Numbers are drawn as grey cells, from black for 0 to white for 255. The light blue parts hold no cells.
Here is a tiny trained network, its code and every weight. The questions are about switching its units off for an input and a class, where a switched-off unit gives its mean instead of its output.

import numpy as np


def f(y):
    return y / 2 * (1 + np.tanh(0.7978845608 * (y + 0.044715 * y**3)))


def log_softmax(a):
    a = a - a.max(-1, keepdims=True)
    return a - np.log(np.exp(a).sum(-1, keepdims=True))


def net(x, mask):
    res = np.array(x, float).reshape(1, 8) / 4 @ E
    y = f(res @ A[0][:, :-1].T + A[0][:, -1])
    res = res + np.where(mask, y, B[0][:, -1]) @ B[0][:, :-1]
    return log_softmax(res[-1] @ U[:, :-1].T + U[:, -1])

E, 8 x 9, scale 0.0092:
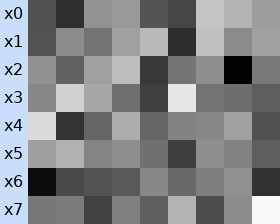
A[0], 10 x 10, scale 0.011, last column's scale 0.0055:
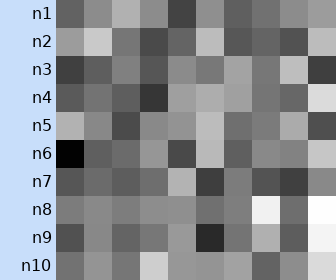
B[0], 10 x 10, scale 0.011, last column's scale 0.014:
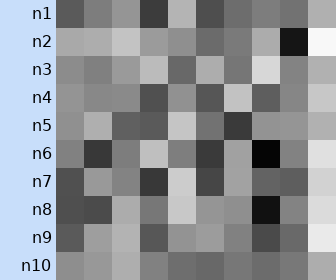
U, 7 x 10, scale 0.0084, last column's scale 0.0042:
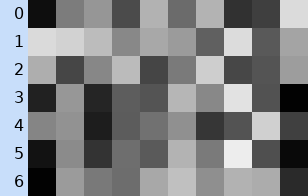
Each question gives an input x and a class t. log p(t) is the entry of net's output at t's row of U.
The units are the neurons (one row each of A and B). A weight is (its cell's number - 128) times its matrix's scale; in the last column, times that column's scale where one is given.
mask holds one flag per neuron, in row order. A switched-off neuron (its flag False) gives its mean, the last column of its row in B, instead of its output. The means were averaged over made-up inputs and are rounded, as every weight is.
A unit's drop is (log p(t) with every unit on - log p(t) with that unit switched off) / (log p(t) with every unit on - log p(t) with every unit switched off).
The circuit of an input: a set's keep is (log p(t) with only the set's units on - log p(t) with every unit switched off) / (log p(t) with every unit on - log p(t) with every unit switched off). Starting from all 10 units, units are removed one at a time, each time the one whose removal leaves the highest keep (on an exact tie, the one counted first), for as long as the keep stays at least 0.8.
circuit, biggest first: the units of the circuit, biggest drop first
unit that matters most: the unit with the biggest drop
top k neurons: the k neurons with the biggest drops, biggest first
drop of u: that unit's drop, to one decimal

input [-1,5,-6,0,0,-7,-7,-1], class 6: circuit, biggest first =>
n2; n6; n7
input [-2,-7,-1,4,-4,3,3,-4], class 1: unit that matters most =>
n2
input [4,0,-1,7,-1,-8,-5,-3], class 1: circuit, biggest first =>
n8; n7
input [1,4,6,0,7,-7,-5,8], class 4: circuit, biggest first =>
n2; n5
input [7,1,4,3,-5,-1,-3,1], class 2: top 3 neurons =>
n7; n9; n8
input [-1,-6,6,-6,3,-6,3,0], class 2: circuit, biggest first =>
n9; n8
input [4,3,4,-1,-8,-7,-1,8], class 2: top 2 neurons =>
n6; n3
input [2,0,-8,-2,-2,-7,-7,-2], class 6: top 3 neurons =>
n6; n2; n7
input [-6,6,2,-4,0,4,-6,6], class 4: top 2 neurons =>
n2; n3
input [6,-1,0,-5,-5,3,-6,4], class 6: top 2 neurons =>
n2; n6
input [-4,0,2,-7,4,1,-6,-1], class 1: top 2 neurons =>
n6; n8
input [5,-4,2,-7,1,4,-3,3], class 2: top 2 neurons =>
n7; n5
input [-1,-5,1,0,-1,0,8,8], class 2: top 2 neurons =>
n6; n7
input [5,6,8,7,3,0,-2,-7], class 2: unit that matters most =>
n9
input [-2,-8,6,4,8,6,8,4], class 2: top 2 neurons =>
n6; n7
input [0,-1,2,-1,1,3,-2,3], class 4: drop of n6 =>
0.1
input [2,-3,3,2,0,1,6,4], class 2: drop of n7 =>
0.3
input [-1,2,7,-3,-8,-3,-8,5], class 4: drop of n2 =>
0.6
